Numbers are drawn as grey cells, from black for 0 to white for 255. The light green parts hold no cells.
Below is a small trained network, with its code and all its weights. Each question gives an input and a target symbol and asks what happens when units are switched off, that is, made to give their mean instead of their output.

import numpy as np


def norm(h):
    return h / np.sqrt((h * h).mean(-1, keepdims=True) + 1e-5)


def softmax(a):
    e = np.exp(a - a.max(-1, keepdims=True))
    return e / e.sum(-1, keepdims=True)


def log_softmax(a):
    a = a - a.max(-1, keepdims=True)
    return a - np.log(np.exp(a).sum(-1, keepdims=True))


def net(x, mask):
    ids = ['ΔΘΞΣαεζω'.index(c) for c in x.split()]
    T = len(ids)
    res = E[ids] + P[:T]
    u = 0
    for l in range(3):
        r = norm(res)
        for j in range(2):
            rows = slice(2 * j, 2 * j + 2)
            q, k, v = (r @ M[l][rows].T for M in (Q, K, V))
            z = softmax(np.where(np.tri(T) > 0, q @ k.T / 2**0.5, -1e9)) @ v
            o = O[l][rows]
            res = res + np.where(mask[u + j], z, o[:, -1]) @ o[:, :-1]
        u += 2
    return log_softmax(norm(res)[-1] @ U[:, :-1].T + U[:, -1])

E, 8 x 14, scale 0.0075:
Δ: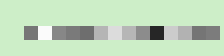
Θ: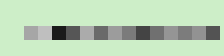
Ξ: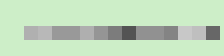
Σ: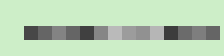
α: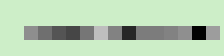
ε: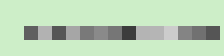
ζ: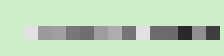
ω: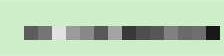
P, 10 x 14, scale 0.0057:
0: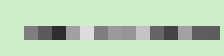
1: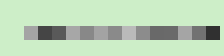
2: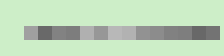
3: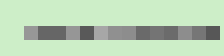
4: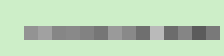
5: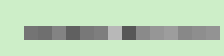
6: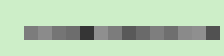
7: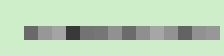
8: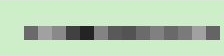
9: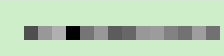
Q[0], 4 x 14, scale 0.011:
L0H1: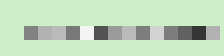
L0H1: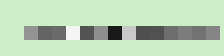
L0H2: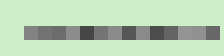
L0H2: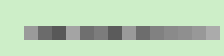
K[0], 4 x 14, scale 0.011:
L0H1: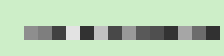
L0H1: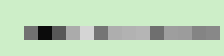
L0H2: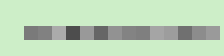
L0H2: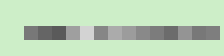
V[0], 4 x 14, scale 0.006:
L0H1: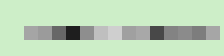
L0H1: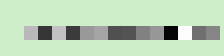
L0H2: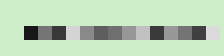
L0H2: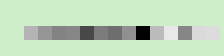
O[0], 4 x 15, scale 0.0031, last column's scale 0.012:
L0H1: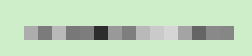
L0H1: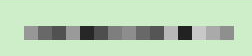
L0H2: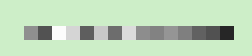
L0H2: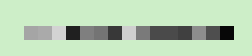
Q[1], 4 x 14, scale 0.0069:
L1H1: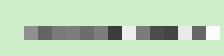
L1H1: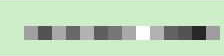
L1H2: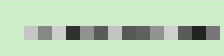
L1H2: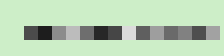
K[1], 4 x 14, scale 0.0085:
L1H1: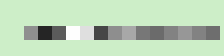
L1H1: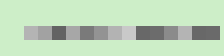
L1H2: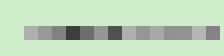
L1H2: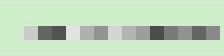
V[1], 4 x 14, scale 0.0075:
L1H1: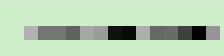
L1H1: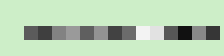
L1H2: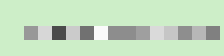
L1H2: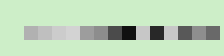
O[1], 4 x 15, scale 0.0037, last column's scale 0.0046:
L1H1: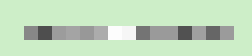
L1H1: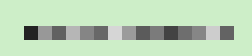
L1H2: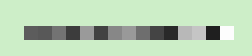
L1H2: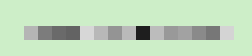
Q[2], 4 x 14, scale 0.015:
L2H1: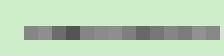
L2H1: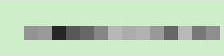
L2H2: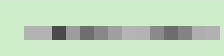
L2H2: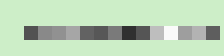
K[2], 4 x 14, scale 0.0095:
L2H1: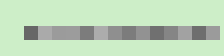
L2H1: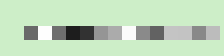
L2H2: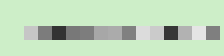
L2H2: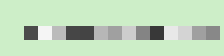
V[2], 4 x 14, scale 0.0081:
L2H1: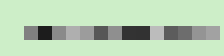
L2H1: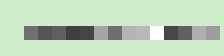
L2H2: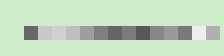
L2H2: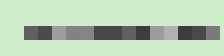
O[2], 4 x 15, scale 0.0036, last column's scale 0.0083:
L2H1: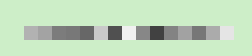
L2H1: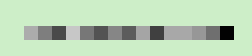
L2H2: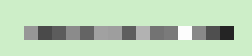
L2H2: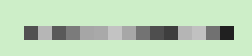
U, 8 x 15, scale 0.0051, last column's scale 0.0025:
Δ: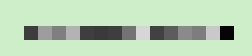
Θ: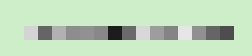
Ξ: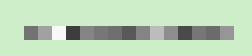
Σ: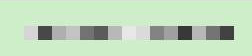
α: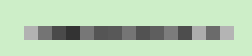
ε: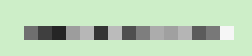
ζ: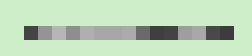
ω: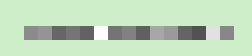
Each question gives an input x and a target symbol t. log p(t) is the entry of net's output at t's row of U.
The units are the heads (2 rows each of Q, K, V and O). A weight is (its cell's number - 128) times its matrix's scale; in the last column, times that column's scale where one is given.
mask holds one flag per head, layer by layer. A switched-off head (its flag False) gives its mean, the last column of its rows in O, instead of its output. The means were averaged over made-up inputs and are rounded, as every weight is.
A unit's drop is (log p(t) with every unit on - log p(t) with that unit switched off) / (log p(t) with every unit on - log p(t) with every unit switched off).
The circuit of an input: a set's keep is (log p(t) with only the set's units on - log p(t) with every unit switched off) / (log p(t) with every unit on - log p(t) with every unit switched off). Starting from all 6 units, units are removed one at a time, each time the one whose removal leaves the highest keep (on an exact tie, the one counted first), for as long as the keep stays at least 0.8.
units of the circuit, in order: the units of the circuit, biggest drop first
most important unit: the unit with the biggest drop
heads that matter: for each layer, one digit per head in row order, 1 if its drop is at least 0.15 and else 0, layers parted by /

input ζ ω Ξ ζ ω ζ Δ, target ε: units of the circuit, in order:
[L2H1]
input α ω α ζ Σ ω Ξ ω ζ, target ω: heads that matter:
10 / 01 / 00
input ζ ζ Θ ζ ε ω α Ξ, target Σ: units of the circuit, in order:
[L1H1, L0H1]
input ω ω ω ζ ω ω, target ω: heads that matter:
00 / 01 / 10
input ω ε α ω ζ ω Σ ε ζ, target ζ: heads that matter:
10 / 11 / 00
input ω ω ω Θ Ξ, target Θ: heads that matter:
00 / 10 / 00
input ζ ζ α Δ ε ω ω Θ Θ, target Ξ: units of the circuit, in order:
[L0H2, L0H1, L2H1]
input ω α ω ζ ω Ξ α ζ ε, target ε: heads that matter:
00 / 10 / 10
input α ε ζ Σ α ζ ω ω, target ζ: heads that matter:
00 / 00 / 01
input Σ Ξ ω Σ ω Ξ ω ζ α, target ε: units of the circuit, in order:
[L2H1, L0H1, L1H1]
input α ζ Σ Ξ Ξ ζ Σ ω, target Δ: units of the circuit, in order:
[L1H2, L1H1]
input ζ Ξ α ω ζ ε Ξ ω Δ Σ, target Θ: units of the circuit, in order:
[L0H1, L1H1]
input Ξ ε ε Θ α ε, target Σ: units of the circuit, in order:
[L1H1, L0H2]
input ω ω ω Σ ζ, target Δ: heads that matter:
00 / 01 / 00
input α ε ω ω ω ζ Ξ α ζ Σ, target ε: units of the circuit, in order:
[L2H1]
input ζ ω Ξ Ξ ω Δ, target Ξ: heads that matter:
01 / 10 / 10
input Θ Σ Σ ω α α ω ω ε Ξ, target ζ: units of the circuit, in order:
[L0H2, L0H1, L2H2]
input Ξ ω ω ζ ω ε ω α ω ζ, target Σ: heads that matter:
00 / 10 / 10
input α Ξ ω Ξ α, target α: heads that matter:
11 / 01 / 00
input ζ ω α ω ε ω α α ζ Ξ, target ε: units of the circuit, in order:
[L2H1, L1H1]
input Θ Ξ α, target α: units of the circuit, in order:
[L1H2, L0H1, L0H2]
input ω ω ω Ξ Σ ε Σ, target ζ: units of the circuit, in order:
[L0H1, L2H2]
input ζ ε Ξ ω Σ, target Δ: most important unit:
L2H1
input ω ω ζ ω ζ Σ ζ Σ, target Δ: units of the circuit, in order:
[L1H2, L2H1]
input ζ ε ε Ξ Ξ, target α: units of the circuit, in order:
[L1H2, L0H1]
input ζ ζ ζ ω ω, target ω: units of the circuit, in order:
[L0H1, L2H1]
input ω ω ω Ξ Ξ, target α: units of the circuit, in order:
[L0H2, L0H1]
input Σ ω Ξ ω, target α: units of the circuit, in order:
[L0H1, L0H2, L2H1]
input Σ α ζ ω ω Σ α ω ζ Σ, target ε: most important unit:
L2H1
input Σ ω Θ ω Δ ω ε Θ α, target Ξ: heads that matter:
01 / 00 / 10
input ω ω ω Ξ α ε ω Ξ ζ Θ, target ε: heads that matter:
00 / 10 / 11
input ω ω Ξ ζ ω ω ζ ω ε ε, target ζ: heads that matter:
11 / 01 / 00
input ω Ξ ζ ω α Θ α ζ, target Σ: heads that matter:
00 / 10 / 00
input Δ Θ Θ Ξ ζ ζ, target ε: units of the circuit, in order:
[L2H1, L1H1]
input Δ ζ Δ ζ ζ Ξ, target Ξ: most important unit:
L2H2
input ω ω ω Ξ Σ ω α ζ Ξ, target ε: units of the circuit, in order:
[L1H1, L2H2]
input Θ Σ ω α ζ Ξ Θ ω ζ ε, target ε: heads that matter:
00 / 10 / 10
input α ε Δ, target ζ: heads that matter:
11 / 01 / 00
